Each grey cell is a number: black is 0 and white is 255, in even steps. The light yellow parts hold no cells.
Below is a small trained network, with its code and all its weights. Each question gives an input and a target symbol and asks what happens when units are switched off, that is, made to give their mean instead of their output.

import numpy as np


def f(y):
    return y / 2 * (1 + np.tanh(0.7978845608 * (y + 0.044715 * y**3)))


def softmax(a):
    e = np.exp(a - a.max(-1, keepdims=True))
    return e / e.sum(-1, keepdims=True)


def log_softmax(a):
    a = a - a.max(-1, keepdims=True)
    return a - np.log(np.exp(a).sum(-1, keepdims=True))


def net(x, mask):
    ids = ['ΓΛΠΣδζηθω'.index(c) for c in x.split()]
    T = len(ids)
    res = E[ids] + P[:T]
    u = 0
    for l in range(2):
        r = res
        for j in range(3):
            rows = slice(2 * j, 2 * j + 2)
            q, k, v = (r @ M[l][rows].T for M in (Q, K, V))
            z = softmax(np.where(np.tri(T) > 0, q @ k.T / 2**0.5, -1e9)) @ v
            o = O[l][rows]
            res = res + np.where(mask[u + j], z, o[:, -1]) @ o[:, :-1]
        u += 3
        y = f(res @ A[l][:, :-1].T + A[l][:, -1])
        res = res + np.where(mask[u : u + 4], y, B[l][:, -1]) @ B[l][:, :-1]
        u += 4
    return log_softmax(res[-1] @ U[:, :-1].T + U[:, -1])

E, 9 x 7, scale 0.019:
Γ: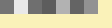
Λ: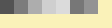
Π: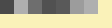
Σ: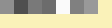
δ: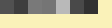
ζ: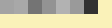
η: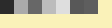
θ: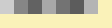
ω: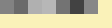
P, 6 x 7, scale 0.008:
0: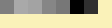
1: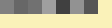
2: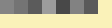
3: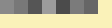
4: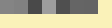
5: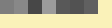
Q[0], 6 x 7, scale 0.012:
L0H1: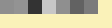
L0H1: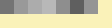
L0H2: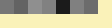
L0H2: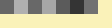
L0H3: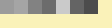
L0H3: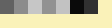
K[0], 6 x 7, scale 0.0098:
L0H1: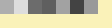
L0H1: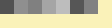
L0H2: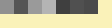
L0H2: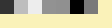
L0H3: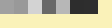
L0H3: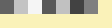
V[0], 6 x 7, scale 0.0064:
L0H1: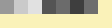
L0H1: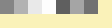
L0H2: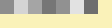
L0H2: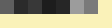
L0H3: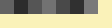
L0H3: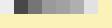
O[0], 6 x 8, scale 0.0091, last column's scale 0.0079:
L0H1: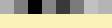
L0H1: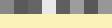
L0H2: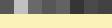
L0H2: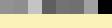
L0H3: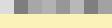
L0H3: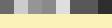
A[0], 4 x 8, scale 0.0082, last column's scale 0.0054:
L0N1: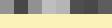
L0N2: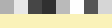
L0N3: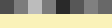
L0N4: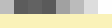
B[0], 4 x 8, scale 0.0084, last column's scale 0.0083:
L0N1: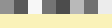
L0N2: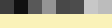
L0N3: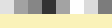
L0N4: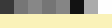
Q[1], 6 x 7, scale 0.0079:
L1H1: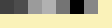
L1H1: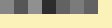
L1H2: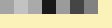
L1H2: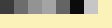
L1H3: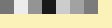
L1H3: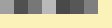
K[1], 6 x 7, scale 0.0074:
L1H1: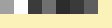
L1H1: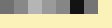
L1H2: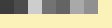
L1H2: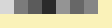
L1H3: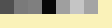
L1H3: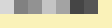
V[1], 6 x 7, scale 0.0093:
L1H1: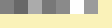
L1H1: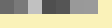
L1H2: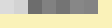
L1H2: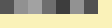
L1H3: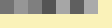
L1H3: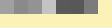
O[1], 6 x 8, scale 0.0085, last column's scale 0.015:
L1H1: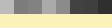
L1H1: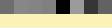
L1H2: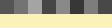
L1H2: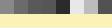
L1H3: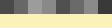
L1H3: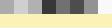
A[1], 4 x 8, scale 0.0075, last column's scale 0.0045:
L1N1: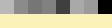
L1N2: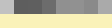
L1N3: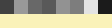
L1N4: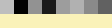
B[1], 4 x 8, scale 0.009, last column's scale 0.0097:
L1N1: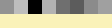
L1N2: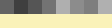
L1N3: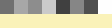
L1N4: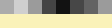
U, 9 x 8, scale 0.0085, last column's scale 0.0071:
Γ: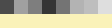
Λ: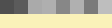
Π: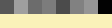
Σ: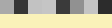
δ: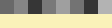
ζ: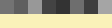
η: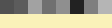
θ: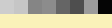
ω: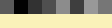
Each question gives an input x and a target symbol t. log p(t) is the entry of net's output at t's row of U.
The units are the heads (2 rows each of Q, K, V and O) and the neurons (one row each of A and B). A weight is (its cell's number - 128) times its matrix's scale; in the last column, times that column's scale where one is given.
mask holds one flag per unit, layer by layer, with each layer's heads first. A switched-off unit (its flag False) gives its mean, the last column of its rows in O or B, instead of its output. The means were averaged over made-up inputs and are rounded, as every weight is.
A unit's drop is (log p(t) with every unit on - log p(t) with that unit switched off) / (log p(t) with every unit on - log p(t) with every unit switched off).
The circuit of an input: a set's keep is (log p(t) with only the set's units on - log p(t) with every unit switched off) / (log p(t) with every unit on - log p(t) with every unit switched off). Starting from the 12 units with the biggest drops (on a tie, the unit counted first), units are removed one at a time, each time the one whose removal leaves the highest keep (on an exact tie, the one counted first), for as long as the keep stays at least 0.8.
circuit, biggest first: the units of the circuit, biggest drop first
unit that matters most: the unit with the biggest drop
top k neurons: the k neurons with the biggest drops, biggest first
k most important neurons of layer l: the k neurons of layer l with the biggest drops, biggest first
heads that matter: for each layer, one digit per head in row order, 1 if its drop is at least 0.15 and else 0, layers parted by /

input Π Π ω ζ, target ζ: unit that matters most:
L0H2
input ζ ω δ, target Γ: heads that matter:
011 / 100
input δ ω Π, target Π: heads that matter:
000 / 110
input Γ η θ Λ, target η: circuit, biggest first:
L1H2, L0H1
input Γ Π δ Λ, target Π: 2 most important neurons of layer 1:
L1N3, L1N2
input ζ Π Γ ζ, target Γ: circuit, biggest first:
L1H2, L0H3
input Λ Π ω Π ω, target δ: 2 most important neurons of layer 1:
L1N1, L1N2
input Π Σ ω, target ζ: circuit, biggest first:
L0H2, L0N3, L1H1
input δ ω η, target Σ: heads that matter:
101 / 000
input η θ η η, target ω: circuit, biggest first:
L0H3, L1N3
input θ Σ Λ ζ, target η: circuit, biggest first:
L0N2, L1H2, L0H3
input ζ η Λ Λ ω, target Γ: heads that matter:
011 / 110
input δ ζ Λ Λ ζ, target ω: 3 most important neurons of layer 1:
L1N2, L1N3, L1N1
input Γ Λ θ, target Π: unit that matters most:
L1H1
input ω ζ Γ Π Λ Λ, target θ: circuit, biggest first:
L1H3, L0H1
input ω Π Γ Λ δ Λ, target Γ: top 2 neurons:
L1N3, L0N1
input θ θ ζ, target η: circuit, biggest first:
L1H2, L0N2, L0H3
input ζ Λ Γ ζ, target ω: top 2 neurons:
L0N4, L1N2
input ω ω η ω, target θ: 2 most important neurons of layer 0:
L0N1, L0N2
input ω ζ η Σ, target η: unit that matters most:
L0N4
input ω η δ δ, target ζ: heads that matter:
000 / 000
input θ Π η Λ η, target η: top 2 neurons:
L1N3, L1N1
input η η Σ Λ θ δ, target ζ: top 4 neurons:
L1N4, L0N1, L0N4, L0N2
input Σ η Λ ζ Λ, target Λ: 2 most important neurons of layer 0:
L0N2, L0N1
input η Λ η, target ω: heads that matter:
001 / 100
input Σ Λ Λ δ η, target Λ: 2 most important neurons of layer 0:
L0N1, L0N2
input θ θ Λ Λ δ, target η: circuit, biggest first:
L1H2, L0H3
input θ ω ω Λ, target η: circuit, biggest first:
L1H2, L0H3
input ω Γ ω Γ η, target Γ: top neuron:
L1N1
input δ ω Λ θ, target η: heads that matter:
000 / 000
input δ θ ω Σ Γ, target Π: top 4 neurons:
L1N3, L0N4, L0N2, L0N1
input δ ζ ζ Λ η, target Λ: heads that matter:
100 / 000
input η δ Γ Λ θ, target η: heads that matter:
000 / 010
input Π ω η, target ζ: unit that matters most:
L1H1
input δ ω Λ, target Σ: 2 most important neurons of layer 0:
L0N4, L0N1
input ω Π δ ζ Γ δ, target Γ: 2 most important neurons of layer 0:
L0N2, L0N1
